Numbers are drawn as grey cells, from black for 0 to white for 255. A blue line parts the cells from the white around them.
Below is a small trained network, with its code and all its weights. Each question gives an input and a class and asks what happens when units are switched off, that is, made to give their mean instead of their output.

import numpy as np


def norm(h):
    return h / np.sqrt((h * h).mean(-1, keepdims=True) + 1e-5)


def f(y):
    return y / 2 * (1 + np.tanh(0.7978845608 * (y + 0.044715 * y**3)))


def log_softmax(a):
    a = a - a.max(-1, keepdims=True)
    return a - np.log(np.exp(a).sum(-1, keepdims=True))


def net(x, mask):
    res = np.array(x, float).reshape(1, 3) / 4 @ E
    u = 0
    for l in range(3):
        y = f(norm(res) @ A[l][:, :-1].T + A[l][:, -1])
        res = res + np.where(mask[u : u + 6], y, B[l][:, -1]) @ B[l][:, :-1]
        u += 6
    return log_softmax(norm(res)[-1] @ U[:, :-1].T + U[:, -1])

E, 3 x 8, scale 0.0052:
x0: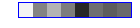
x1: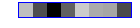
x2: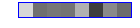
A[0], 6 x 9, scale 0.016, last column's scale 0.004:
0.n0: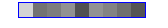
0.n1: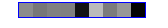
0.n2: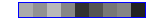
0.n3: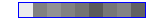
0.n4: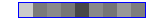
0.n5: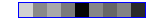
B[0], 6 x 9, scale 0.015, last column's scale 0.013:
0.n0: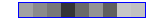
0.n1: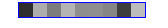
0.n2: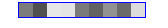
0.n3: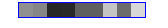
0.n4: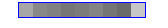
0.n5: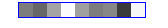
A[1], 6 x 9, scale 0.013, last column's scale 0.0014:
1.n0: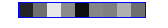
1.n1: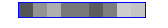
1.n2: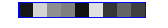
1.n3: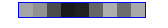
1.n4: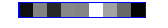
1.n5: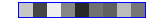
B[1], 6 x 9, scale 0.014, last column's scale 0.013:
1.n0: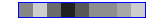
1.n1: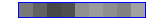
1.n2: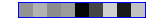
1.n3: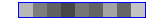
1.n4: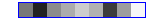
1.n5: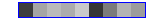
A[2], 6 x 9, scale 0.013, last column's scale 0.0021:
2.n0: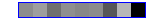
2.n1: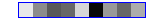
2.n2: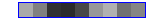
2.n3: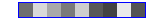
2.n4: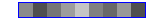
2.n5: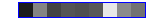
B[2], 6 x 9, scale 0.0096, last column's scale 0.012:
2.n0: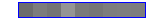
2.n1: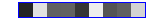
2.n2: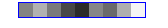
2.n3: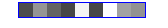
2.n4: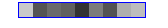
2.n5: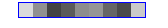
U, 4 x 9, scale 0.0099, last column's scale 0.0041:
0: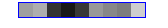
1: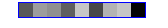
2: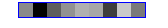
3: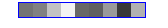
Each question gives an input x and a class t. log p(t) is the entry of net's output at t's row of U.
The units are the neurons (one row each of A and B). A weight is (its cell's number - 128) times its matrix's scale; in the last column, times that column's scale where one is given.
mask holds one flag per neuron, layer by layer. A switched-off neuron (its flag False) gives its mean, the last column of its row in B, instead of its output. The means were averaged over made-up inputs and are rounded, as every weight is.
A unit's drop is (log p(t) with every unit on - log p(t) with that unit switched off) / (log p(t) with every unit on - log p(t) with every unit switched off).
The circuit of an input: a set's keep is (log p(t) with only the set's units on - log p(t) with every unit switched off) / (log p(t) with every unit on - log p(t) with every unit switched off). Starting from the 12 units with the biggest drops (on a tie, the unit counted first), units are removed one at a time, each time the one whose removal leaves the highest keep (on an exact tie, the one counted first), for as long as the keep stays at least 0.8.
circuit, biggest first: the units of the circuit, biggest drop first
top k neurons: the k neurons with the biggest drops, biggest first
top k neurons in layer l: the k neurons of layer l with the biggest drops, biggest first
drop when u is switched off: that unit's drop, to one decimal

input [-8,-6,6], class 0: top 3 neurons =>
[0.n5, 0.n2, 1.n4]
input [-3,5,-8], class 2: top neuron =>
[1.n4]
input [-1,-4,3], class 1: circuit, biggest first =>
[1.n5, 2.n3, 0.n1]
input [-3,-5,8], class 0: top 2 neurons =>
[0.n5, 0.n3]
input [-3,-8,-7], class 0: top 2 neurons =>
[0.n5, 1.n0]
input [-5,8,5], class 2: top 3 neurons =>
[0.n3, 0.n0, 0.n2]
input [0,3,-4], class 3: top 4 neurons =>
[0.n3, 1.n2, 0.n2, 0.n5]
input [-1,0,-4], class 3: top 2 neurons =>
[1.n2, 0.n2]
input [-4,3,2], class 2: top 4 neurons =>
[0.n3, 0.n2, 0.n0, 0.n5]
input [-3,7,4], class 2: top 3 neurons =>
[0.n3, 0.n0, 0.n4]
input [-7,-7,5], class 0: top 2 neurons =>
[0.n5, 0.n2]
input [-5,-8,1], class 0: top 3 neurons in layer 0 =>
[0.n5, 0.n2, 0.n4]
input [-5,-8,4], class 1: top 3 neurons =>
[0.n1, 0.n3, 1.n5]
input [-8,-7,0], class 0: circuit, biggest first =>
[0.n2]
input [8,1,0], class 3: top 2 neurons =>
[0.n5, 0.n2]
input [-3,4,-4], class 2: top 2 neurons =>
[0.n2, 0.n3]
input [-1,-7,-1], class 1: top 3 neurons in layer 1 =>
[1.n5, 1.n0, 1.n2]
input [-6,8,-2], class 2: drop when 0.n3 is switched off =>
0.3
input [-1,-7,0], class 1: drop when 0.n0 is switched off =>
-0.1
